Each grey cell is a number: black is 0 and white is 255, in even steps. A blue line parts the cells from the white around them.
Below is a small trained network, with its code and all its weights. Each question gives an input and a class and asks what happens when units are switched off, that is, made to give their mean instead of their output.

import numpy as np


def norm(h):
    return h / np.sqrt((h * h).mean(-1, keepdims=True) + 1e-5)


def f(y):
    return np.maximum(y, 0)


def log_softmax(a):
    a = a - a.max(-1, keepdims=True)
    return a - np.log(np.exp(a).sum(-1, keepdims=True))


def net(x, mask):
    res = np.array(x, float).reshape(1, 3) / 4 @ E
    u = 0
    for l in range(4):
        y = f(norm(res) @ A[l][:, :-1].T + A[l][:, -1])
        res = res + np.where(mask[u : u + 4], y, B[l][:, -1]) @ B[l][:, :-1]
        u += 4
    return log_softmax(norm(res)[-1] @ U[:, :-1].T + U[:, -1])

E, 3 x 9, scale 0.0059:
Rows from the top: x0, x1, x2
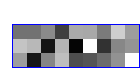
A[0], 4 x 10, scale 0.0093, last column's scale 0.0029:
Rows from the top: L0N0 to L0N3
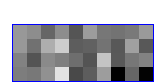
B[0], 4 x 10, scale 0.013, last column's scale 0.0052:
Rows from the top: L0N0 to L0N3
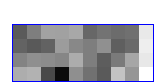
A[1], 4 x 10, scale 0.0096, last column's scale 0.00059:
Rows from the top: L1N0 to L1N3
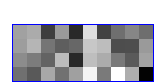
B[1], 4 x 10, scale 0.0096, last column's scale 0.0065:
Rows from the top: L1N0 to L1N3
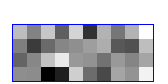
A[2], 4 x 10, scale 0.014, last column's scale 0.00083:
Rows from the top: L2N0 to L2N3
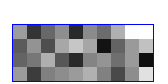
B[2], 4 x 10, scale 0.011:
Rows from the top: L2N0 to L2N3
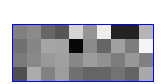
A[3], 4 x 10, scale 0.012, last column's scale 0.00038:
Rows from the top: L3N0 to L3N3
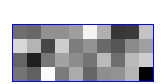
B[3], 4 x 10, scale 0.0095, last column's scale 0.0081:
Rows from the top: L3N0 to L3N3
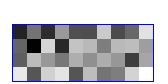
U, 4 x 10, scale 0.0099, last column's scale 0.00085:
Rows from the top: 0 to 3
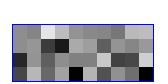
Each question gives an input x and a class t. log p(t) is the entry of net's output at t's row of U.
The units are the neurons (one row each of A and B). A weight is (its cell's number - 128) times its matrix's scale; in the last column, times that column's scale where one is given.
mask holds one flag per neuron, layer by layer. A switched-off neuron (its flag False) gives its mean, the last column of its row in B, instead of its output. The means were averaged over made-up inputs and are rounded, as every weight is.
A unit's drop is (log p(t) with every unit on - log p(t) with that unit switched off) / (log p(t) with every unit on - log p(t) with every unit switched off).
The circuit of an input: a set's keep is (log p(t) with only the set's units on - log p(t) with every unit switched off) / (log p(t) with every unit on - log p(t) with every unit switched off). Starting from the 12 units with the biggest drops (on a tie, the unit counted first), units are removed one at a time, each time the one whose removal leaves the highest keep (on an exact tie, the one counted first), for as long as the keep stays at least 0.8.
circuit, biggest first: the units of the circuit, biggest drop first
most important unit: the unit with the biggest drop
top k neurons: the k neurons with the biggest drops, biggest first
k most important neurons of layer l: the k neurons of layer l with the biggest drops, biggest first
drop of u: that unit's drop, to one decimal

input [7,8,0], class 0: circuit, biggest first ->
[L1N0]
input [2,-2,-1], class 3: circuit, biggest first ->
[L1N0 L2N1]
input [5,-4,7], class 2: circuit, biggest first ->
[L2N0 L1N0]
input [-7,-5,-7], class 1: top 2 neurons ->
[L0N3 L2N0]
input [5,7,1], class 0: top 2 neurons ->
[L1N0 L0N3]
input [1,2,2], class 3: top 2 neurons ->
[L0N0 L1N0]
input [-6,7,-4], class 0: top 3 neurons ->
[L1N0 L1N3 L2N0]
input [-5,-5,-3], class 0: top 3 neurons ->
[L1N3 L0N2 L2N0]
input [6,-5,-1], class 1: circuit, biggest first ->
[L1N3 L0N0]
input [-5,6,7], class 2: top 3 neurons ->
[L2N0 L0N1 L1N3]
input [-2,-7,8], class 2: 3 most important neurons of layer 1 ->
[L1N0 L1N3 L1N2]
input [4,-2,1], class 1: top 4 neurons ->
[L1N3 L0N0 L0N1 L3N3]
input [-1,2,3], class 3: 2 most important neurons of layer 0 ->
[L0N0 L0N1]
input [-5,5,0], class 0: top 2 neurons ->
[L1N3 L1N0]
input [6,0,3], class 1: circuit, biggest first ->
[L1N3]
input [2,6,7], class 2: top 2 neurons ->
[L2N0 L3N0]
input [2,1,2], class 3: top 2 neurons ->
[L2N1 L0N3]
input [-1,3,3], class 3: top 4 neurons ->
[L0N0 L0N1 L2N1 L3N3]
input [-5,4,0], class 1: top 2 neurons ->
[L0N3 L3N3]
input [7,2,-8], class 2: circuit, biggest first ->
[L0N3]
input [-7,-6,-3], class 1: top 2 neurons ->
[L0N3 L0N0]
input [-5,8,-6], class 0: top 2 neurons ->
[L1N0 L2N0]
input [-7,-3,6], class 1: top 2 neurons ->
[L0N3 L3N0]
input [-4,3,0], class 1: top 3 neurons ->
[L0N3 L3N3 L0N2]
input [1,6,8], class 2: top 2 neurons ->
[L2N0 L3N0]
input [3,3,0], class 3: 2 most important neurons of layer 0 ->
[L0N0 L0N3]
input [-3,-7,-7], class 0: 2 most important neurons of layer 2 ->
[L2N0 L2N3]
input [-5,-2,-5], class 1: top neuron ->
[L0N3]
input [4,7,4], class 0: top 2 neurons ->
[L1N0 L0N3]
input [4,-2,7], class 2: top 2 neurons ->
[L2N0 L0N3]
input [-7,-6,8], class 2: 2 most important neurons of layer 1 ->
[L1N0 L1N3]
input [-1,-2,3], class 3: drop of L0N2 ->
0.6
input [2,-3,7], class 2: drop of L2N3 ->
0.0
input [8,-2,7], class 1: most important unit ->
L1N3
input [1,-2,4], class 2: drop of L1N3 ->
0.1
